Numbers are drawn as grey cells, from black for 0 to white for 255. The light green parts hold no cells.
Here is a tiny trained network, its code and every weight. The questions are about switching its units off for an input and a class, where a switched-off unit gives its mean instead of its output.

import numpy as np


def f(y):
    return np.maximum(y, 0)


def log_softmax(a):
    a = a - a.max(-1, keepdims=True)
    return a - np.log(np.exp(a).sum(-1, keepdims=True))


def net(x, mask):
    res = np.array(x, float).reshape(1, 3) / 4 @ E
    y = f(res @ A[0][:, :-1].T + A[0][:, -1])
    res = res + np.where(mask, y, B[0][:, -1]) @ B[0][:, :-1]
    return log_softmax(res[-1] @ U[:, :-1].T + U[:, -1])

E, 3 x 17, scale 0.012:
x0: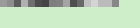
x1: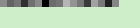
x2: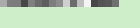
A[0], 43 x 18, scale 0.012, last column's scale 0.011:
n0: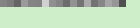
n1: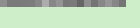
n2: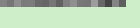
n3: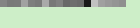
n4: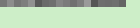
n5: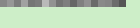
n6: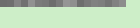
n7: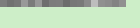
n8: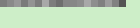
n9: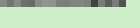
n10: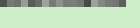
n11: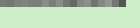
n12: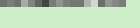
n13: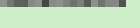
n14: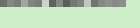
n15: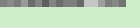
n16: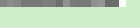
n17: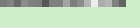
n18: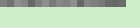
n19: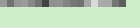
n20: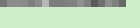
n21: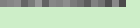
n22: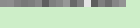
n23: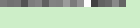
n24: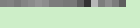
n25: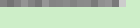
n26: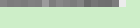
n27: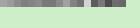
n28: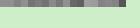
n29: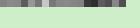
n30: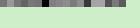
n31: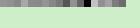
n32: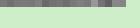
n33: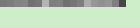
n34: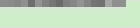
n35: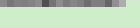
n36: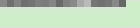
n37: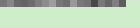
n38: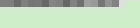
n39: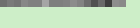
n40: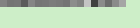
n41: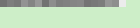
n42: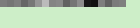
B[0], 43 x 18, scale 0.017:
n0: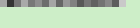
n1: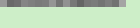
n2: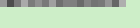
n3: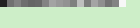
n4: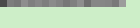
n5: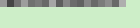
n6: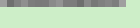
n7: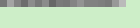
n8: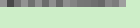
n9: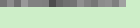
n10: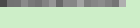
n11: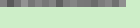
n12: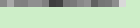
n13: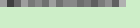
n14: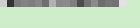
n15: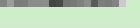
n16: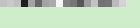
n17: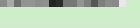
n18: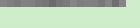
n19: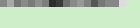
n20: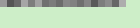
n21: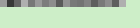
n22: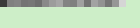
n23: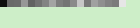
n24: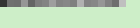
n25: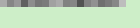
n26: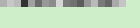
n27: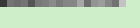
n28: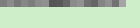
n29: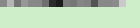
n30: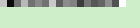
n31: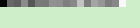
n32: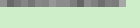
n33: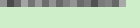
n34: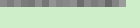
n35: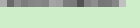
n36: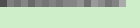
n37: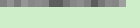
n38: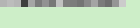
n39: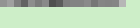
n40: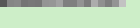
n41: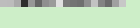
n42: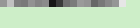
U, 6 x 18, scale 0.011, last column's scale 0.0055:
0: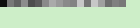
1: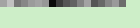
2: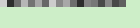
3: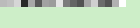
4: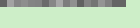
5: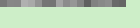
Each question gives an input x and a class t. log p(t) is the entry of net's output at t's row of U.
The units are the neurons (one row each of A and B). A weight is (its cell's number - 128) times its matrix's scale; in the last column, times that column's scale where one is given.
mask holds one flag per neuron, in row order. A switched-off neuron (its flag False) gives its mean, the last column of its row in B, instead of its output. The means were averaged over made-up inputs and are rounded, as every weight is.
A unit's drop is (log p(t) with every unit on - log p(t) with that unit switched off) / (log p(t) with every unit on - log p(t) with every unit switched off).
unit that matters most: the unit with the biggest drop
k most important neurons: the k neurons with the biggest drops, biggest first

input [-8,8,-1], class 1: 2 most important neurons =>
n42, n29
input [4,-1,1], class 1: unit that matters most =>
n17
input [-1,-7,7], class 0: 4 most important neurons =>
n23, n30, n22, n27
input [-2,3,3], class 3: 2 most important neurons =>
n31, n3
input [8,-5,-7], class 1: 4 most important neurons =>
n17, n19, n12, n15
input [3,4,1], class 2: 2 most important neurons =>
n30, n42
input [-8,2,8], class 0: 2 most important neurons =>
n23, n27
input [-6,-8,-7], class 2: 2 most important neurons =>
n14, n0
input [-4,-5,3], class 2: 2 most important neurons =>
n14, n17
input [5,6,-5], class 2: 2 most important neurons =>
n30, n23
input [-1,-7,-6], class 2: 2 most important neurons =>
n14, n0
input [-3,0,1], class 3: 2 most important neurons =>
n17, n19
